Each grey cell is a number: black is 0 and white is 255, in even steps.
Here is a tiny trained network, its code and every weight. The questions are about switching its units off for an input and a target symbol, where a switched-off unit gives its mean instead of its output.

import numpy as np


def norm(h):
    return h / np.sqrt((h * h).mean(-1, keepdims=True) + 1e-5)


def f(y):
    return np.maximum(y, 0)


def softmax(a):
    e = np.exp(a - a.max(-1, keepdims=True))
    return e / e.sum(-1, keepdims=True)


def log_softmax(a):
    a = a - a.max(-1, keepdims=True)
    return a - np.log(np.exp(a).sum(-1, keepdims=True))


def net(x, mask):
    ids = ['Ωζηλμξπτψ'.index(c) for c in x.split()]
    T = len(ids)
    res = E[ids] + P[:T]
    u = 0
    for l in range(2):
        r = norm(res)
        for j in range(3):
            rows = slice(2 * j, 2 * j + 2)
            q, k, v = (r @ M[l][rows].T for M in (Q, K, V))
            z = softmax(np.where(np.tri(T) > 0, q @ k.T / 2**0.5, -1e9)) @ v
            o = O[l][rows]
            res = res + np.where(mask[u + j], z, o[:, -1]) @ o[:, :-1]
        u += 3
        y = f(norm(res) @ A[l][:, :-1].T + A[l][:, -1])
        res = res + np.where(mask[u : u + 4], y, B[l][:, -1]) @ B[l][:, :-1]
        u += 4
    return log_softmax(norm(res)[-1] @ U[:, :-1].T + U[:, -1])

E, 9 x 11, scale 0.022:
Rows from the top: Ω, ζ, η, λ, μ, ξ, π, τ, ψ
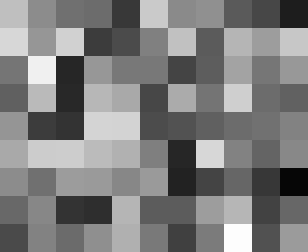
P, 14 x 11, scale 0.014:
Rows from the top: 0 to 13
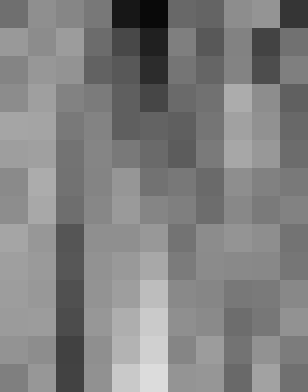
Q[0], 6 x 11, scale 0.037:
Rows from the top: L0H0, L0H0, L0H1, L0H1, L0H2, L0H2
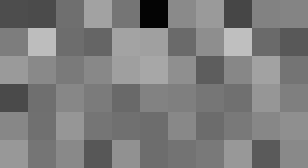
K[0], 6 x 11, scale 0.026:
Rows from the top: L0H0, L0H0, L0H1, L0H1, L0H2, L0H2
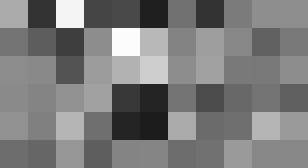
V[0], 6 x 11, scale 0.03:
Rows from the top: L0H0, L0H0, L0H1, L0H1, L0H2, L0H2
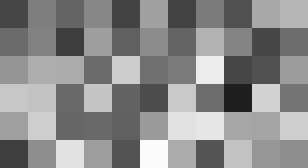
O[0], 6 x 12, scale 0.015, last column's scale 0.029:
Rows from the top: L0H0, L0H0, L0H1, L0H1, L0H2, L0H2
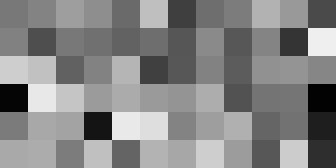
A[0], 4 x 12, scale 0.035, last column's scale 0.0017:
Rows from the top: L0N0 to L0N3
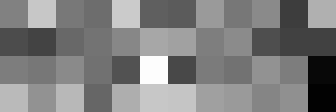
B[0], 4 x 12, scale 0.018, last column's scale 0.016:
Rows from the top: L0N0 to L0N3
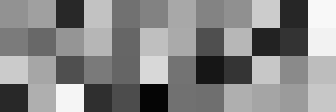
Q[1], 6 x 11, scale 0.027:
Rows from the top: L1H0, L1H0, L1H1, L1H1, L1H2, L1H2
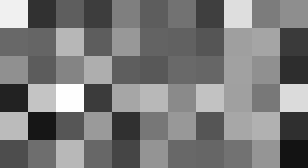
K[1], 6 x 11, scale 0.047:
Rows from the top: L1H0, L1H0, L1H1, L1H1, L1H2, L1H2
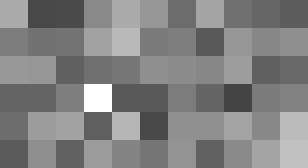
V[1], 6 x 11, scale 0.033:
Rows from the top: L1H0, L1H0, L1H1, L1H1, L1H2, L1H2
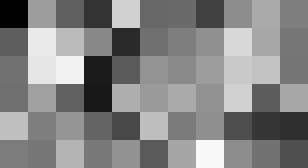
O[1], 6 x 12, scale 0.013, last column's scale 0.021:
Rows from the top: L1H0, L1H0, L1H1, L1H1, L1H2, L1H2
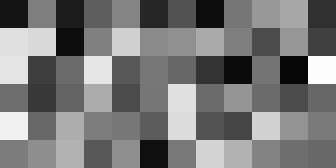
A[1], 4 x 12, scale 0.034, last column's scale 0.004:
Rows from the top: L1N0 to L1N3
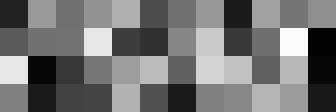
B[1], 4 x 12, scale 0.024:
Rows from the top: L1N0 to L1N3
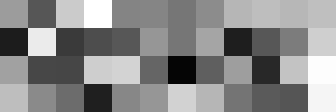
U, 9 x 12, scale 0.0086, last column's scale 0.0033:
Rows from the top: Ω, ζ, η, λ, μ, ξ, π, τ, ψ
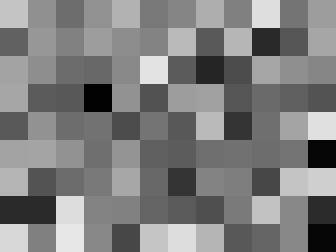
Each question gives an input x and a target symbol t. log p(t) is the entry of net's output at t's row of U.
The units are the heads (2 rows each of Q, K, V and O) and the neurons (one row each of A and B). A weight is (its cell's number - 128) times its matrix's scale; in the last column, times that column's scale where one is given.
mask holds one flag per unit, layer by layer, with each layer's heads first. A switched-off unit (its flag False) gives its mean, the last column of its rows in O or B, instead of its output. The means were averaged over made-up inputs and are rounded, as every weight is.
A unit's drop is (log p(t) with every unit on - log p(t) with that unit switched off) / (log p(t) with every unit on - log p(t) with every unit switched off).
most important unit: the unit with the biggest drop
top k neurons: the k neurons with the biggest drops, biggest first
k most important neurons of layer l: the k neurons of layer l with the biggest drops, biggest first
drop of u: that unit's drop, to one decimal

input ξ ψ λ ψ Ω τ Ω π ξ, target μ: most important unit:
L0H2
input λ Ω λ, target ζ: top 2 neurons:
L0N1; L1N3
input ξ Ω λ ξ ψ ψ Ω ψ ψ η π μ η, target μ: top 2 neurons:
L1N1; L1N0
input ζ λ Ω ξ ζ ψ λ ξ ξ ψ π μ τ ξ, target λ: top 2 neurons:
L1N3; L0N3
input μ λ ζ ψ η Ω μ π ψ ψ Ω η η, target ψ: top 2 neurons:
L0N3; L1N2
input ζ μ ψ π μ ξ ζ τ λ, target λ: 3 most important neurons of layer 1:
L1N3; L1N2; L1N0
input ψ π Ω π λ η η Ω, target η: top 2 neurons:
L0N2; L1N3
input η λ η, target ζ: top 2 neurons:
L0N1; L1N3
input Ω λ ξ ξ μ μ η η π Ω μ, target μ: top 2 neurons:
L1N1; L1N3
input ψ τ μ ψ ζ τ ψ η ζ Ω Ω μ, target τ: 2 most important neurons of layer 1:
L1N0; L1N2
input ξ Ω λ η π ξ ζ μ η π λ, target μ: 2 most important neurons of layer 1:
L1N1; L1N2
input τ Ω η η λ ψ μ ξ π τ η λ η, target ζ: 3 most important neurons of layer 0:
L0N1; L0N0; L0N2
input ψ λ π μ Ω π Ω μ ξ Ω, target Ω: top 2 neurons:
L0N0; L1N0
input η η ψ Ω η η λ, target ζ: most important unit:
L0N1
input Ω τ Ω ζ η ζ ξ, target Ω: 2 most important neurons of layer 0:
L0N0; L0N1
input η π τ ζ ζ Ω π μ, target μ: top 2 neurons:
L1N1; L0N1
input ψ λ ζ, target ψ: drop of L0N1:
0.1
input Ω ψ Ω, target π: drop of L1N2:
0.7
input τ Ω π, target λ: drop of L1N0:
0.0
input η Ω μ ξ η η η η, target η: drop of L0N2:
0.3
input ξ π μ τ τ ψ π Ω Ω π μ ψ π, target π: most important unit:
L1N2
